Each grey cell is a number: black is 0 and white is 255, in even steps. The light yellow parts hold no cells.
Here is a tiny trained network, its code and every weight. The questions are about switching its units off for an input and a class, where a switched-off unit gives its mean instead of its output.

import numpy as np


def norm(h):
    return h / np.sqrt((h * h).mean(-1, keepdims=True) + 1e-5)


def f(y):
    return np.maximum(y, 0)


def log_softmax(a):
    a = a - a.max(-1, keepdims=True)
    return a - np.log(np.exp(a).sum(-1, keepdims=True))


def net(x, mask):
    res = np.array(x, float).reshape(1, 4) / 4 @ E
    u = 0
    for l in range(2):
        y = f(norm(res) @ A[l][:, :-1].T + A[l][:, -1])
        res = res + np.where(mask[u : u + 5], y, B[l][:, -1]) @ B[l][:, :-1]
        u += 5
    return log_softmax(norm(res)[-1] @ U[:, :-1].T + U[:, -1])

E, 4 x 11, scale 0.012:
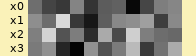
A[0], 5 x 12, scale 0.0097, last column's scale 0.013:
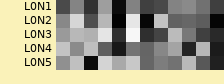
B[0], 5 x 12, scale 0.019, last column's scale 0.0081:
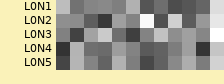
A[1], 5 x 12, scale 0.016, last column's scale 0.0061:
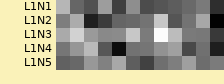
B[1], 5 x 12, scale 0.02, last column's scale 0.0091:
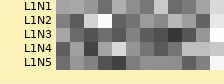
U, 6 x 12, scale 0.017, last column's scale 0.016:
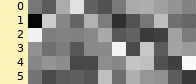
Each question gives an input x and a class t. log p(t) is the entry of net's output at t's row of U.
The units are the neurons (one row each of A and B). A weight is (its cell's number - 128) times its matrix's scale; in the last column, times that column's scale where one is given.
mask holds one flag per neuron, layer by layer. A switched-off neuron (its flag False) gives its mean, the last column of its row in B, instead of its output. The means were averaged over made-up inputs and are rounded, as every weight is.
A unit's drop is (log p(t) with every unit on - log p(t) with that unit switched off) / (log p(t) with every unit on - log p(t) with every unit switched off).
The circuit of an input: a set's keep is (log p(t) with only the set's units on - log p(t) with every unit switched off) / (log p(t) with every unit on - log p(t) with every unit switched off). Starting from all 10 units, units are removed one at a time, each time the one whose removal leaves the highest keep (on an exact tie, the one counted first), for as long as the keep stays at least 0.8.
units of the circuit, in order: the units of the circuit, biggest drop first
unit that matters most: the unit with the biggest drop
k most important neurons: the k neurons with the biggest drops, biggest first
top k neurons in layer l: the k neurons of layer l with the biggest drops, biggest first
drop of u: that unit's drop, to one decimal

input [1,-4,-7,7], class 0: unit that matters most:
L0N2
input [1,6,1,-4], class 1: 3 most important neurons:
(L0N4; L1N4; L1N2)
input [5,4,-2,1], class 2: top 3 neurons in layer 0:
(L0N1; L0N5; L0N3)
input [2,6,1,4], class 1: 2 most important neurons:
(L0N4; L1N4)
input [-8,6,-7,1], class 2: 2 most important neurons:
(L0N2; L1N3)
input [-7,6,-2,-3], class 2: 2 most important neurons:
(L1N3; L0N5)
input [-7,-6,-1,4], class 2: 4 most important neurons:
(L1N3; L0N4; L1N4; L0N2)
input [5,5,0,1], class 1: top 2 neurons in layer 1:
(L1N3; L1N4)
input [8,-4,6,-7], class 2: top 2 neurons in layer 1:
(L1N2; L1N1)
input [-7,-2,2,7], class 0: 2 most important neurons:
(L1N2; L0N1)
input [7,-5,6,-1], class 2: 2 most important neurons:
(L0N1; L0N4)
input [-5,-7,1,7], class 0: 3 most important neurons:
(L1N2; L0N4; L1N4)
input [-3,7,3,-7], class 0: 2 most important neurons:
(L0N3; L0N5)
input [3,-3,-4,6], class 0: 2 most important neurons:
(L1N2; L0N2)
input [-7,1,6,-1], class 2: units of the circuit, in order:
(L1N3)
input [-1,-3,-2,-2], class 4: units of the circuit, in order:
(L1N5; L1N4)
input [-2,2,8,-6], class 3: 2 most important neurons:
(L0N2; L1N2)
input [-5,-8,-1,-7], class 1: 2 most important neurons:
(L0N5; L1N2)
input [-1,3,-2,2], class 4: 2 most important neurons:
(L0N4; L1N5)
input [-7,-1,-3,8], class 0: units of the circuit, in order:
(L1N2)
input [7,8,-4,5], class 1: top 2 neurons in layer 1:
(L1N4; L1N3)
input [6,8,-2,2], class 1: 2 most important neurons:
(L1N4; L0N4)
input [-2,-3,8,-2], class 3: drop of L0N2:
1.0
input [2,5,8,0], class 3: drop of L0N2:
1.3
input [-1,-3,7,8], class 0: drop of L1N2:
1.6
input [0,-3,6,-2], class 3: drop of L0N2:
1.5
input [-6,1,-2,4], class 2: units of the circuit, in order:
(L1N3)
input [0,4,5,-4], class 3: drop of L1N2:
0.2
